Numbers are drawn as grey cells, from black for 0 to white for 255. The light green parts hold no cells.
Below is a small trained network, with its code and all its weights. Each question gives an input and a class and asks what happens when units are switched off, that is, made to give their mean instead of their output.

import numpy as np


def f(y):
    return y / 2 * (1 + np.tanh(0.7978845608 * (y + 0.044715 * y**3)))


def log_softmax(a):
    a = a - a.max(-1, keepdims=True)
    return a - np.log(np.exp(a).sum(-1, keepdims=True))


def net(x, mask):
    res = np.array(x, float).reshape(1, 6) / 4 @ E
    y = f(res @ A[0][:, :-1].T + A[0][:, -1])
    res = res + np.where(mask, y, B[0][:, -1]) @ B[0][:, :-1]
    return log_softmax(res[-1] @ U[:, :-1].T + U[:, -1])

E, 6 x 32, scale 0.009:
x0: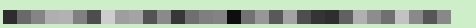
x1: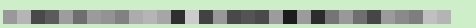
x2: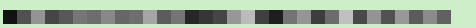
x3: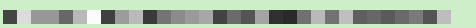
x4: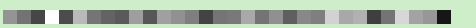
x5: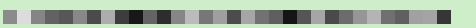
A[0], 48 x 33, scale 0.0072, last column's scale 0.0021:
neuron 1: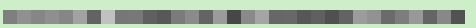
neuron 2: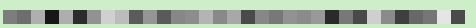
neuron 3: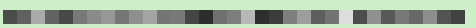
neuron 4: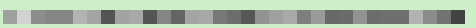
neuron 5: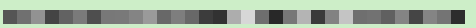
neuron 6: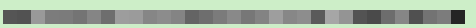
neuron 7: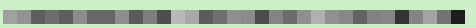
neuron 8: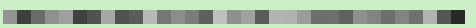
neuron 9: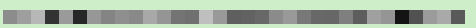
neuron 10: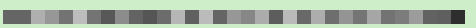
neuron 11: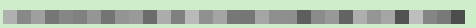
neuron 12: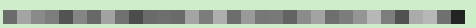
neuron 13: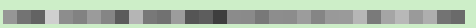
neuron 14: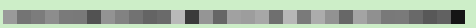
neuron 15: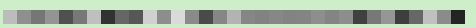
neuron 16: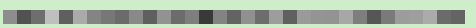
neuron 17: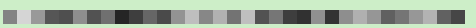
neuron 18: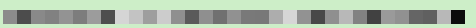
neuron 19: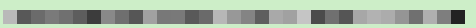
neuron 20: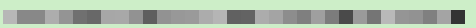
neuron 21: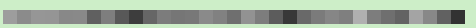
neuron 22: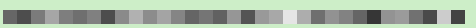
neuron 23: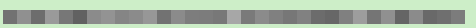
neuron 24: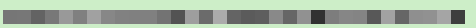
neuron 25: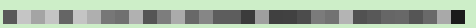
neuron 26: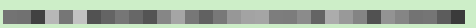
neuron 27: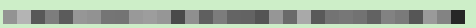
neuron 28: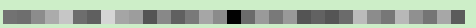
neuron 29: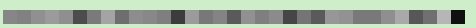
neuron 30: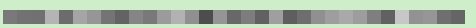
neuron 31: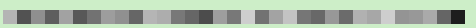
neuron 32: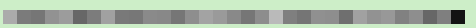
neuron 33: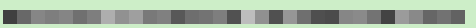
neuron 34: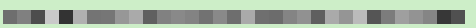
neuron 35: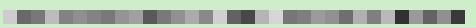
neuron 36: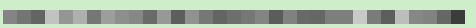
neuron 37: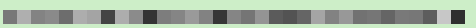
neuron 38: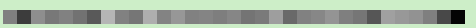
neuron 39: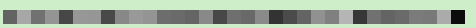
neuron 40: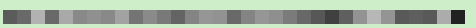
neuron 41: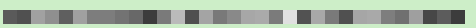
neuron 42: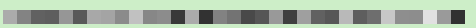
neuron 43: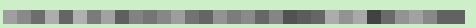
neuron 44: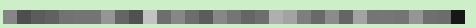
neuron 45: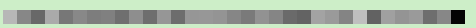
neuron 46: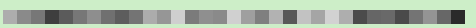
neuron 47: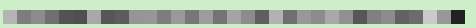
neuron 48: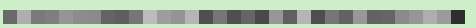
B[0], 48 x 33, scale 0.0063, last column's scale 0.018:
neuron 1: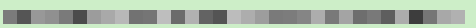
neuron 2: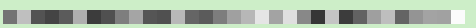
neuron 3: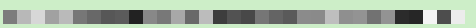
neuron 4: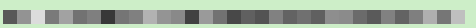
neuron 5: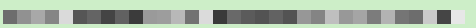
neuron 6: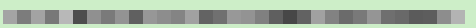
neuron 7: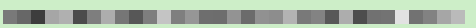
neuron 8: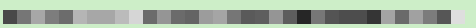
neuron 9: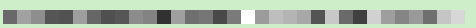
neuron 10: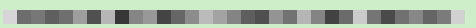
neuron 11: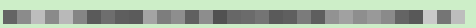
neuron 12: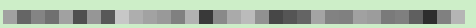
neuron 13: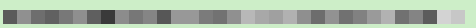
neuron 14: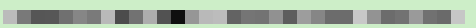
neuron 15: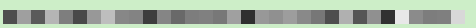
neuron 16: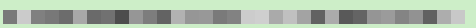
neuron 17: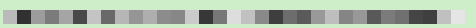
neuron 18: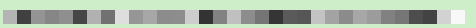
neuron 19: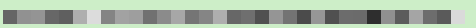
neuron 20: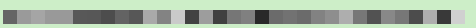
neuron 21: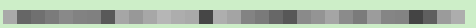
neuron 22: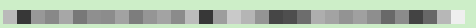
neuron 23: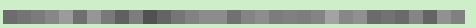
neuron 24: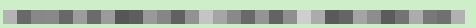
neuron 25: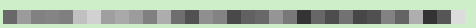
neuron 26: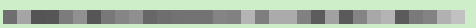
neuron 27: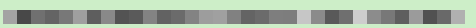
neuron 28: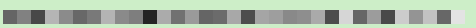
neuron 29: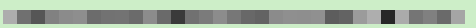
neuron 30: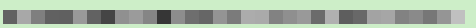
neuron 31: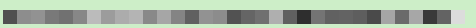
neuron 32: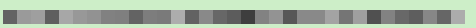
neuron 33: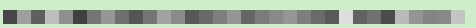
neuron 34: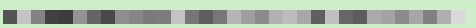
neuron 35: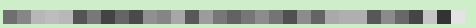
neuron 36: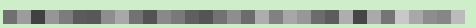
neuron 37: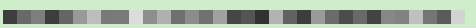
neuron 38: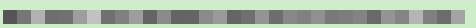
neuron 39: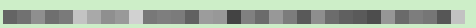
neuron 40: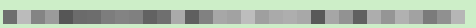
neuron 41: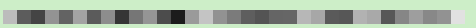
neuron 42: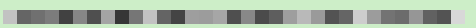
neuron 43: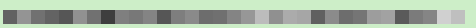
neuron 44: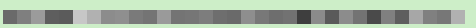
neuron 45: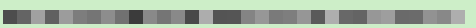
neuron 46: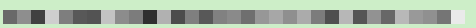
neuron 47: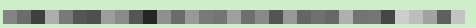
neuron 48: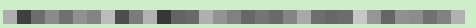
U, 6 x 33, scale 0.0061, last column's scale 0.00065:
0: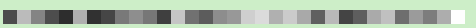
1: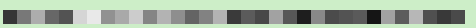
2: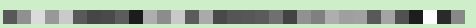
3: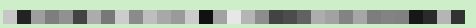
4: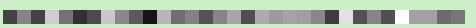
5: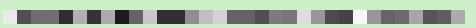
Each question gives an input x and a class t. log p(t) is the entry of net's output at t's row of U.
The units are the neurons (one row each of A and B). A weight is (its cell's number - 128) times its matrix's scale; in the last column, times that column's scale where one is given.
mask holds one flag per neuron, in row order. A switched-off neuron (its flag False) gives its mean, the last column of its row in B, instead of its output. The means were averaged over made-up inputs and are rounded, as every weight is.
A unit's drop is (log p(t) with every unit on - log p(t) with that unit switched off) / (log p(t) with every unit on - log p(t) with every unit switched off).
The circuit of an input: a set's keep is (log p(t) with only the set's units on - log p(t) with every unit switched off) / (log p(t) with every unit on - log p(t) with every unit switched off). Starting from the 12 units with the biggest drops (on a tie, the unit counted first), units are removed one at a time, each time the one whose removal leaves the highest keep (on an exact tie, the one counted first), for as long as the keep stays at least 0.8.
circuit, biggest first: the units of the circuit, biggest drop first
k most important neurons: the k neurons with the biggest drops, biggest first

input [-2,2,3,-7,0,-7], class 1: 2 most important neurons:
[neuron 8; neuron 31]
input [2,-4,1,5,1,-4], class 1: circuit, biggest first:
[neuron 25]
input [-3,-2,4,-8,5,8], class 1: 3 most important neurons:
[neuron 8; neuron 19; neuron 31]
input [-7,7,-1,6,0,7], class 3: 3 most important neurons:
[neuron 17; neuron 12; neuron 28]
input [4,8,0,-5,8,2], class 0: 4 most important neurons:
[neuron 34; neuron 16; neuron 43; neuron 30]
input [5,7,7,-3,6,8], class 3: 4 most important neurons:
[neuron 17; neuron 12; neuron 1; neuron 21]
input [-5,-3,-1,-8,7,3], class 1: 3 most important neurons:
[neuron 8; neuron 19; neuron 31]
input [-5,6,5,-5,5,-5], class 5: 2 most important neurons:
[neuron 42; neuron 2]
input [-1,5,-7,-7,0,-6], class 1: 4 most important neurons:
[neuron 31; neuron 19; neuron 8; neuron 3]
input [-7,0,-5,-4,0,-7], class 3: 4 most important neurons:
[neuron 18; neuron 22; neuron 28; neuron 33]
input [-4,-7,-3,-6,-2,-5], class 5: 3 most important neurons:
[neuron 41; neuron 14; neuron 10]
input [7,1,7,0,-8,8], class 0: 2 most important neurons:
[neuron 2; neuron 9]
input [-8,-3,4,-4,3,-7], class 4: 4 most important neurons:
[neuron 46; neuron 15; neuron 47; neuron 17]
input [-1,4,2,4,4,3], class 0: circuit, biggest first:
[neuron 16]
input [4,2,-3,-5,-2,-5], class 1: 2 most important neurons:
[neuron 31; neuron 17]
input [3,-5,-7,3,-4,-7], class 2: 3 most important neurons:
[neuron 20; neuron 35; neuron 4]
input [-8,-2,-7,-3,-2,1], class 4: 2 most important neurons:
[neuron 46; neuron 15]
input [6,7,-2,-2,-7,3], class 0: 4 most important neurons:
[neuron 2; neuron 9; neuron 40; neuron 41]
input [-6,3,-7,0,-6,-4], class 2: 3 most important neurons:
[neuron 35; neuron 20; neuron 11]
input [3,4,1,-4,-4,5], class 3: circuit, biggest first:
[neuron 17]
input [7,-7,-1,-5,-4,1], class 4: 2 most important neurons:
[neuron 28; neuron 33]
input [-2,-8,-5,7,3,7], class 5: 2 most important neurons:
[neuron 10; neuron 41]
